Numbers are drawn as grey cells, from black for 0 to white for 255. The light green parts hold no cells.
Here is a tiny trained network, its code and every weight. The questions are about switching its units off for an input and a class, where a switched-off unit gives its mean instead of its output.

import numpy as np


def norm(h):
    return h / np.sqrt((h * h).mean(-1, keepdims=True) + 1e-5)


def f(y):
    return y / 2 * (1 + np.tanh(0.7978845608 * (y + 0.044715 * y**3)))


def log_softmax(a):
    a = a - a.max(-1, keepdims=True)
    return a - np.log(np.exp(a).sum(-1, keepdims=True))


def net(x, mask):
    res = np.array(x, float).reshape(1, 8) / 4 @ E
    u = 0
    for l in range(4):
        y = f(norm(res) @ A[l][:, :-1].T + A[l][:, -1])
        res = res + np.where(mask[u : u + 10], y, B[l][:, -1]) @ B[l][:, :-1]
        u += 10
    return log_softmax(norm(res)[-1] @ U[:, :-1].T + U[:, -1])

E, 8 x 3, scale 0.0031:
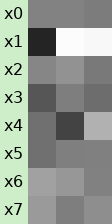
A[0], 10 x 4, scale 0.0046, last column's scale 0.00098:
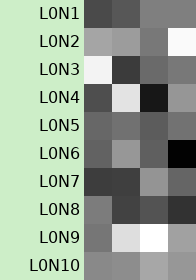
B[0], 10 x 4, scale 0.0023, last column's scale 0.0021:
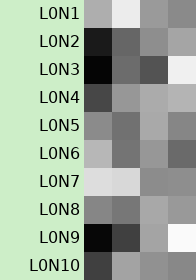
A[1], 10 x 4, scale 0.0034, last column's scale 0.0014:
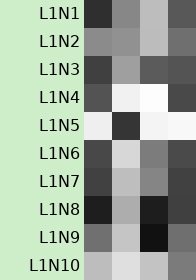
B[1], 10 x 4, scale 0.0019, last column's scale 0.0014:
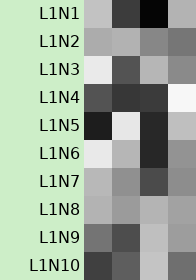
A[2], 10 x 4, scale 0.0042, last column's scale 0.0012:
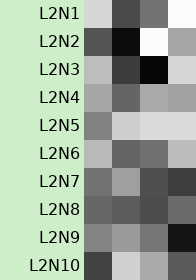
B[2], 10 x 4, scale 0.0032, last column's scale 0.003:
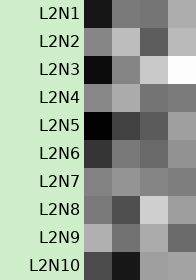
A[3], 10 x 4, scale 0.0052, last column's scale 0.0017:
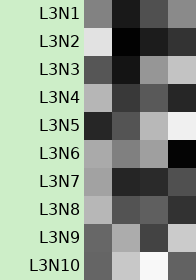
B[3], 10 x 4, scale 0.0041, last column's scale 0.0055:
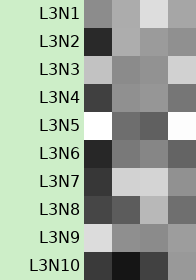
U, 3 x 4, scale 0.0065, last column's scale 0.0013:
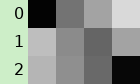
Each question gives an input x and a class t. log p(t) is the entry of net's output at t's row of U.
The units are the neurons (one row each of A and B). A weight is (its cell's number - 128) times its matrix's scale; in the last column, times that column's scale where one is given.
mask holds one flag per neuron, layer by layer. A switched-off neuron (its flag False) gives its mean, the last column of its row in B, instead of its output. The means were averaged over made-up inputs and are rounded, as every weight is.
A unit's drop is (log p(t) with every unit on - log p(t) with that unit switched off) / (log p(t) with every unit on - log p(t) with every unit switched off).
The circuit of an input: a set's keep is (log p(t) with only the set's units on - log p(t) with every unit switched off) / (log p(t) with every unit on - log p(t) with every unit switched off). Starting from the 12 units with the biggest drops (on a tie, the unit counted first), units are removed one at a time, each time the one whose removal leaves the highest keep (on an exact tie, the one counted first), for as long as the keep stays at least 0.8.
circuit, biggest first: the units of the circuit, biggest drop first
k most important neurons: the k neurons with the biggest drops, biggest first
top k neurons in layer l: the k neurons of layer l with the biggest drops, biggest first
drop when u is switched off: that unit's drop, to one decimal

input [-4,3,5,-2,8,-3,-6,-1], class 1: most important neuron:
L2N3
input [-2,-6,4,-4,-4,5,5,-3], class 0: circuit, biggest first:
L3N5, L3N2, L3N7
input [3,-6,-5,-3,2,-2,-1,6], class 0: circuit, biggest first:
L3N2, L3N7, L3N5
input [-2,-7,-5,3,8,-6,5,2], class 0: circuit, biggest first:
L3N2, L3N7, L3N5
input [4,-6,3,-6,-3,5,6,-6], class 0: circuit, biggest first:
L3N5, L3N2, L3N7
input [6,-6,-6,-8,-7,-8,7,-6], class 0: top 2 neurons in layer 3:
L3N5, L3N2
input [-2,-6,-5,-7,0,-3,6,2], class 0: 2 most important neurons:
L3N2, L3N5
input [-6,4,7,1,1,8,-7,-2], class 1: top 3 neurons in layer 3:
L3N5, L3N7, L3N2
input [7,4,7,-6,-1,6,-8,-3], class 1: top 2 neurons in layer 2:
L2N3, L2N1
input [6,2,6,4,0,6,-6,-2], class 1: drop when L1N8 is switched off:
0.0
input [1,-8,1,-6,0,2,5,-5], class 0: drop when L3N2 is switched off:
0.1
